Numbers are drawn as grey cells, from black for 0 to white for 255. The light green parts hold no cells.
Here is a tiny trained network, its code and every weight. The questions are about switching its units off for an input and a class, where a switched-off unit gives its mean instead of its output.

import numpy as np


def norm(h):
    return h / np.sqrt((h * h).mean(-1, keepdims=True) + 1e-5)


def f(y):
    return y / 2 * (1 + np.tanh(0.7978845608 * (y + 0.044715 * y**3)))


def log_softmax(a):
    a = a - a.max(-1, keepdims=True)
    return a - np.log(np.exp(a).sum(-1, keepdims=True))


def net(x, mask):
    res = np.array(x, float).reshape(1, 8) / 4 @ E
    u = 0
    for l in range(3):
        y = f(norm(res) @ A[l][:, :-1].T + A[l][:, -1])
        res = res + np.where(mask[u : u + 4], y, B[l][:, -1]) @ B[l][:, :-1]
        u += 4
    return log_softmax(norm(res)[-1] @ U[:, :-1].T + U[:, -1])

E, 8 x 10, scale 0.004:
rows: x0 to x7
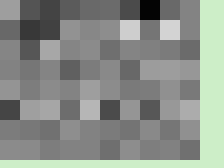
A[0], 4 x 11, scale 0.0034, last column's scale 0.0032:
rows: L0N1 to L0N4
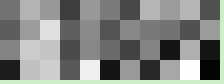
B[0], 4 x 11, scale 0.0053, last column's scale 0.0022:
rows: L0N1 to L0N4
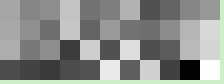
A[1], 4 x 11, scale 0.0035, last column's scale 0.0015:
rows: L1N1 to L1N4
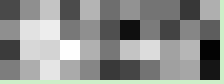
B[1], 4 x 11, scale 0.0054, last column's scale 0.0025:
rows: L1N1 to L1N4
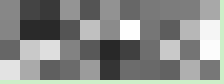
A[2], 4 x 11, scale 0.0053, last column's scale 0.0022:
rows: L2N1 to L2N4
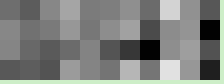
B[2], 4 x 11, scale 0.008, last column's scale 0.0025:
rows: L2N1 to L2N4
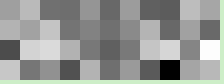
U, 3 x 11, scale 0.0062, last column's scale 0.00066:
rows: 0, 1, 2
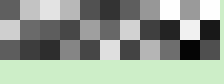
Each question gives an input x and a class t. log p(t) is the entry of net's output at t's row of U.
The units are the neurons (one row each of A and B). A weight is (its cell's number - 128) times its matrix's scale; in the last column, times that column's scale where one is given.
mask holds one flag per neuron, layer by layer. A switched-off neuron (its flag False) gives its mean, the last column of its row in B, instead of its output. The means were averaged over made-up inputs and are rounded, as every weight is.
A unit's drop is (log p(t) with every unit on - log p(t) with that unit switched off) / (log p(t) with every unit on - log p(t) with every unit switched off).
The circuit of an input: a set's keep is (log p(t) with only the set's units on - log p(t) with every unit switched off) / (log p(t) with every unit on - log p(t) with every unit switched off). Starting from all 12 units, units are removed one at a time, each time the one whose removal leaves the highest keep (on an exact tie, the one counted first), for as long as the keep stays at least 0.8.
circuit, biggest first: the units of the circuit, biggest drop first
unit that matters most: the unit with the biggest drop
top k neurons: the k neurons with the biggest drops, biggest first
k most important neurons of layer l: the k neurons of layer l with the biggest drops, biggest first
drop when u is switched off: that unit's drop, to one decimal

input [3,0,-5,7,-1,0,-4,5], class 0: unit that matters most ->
L0N4
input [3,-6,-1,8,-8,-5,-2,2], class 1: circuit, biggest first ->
(L0N4, L1N2)
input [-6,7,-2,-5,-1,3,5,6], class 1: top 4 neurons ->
(L2N4, L2N3, L2N1, L0N2)
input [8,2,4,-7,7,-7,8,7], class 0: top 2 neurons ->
(L2N3, L0N4)
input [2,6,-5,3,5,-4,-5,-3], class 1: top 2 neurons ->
(L0N4, L2N4)
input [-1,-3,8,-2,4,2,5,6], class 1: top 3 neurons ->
(L1N2, L0N2, L2N3)
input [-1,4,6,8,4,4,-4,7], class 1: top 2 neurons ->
(L2N4, L2N1)
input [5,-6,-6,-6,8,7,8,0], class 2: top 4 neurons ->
(L0N4, L1N3, L2N4, L2N1)
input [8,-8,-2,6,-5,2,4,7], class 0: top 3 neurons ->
(L2N3, L2N4, L2N1)
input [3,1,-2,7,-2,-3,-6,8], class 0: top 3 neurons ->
(L0N4, L1N2, L2N3)
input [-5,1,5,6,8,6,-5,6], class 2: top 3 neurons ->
(L0N4, L2N3, L1N1)
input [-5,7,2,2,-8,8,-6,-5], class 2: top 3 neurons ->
(L0N4, L0N3, L1N2)
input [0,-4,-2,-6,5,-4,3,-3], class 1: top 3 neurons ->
(L0N4, L1N2, L0N3)
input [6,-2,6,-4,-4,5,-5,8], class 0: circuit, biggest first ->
(L2N3)
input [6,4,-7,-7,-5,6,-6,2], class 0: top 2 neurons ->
(L2N3, L1N2)
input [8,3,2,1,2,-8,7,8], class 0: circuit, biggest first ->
(L2N3, L0N4)
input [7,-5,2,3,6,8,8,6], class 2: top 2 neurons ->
(L0N4, L1N3)
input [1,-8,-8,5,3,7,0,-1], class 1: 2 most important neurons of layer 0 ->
(L0N3, L0N1)
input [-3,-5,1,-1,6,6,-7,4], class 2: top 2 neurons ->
(L0N4, L2N4)
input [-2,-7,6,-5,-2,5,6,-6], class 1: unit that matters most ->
L0N3
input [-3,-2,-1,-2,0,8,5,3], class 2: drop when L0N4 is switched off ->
1.3
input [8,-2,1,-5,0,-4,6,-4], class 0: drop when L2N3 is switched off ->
0.6
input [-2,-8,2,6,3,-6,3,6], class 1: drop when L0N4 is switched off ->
0.2
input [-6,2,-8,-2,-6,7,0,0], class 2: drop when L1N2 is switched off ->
-0.1
